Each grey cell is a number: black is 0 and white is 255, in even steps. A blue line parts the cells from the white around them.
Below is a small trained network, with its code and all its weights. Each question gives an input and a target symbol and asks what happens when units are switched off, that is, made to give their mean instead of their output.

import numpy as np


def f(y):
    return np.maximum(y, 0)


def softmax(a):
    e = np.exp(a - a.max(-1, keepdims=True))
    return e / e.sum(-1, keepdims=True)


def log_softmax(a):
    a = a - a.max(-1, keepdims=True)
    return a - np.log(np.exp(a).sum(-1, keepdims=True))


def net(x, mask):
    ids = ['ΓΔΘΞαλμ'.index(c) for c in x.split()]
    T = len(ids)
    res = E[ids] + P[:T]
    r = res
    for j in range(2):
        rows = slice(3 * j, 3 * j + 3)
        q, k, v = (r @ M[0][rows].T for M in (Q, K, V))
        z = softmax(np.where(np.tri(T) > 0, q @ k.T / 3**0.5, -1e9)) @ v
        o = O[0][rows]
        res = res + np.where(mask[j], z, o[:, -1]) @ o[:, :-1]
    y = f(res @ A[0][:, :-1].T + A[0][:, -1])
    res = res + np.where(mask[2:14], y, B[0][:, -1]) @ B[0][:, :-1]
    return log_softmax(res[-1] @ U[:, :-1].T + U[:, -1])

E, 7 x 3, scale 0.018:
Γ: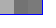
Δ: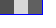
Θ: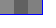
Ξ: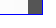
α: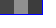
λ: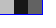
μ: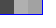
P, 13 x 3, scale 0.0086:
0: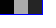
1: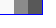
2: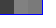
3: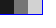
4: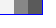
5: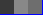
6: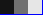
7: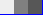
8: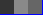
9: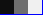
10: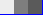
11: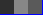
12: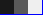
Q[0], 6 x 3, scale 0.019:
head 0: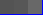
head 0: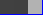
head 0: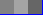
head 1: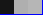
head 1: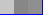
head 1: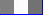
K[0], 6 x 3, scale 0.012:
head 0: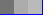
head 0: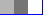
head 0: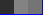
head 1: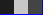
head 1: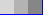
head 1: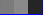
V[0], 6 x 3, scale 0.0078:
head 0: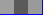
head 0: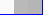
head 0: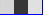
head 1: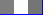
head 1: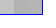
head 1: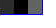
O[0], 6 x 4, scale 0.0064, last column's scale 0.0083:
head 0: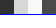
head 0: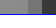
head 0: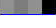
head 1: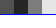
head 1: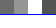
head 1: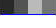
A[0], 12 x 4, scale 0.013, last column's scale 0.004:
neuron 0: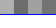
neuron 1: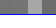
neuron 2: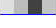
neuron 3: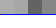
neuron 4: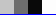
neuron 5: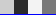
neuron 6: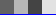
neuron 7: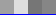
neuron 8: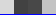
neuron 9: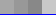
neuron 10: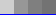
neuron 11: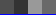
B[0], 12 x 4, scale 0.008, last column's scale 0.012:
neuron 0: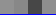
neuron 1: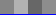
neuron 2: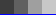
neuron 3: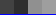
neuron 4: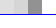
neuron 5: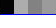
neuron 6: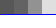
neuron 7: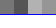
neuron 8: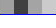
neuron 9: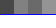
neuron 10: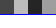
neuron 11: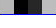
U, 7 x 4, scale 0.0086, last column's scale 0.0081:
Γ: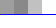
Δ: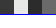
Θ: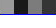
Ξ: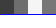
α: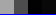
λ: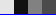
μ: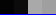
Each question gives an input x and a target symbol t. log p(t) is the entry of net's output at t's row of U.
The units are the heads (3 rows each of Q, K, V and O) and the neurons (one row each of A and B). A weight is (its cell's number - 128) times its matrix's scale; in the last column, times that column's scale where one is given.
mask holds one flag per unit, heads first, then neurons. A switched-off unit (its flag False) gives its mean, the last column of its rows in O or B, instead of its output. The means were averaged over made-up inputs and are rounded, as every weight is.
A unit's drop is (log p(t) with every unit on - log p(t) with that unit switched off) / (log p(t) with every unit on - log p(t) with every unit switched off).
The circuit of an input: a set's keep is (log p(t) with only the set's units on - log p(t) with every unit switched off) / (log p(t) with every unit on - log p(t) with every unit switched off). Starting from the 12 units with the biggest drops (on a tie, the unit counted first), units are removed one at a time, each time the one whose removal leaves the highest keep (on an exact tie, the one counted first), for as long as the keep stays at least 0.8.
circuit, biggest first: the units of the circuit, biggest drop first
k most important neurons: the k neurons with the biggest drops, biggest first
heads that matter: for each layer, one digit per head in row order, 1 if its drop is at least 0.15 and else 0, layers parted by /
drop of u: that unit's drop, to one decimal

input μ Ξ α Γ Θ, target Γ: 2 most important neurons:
[neuron 4; neuron 8]
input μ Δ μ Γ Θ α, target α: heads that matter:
01
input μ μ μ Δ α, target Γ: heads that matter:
00
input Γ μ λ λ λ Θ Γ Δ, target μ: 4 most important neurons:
[neuron 2; neuron 3; neuron 7; neuron 6]
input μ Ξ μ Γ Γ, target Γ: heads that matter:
01
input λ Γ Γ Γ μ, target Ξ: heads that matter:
11
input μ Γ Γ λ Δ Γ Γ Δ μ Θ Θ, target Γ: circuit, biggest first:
[neuron 11; head 1]
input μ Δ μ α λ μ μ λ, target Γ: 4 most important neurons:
[neuron 4; neuron 8; neuron 5; neuron 11]
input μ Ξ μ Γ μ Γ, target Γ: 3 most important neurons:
[neuron 11; neuron 4; neuron 6]
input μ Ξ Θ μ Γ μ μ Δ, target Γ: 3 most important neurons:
[neuron 4; neuron 11; neuron 5]
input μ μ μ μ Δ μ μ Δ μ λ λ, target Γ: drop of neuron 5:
0.3
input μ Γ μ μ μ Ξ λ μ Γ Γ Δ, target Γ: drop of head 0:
0.2
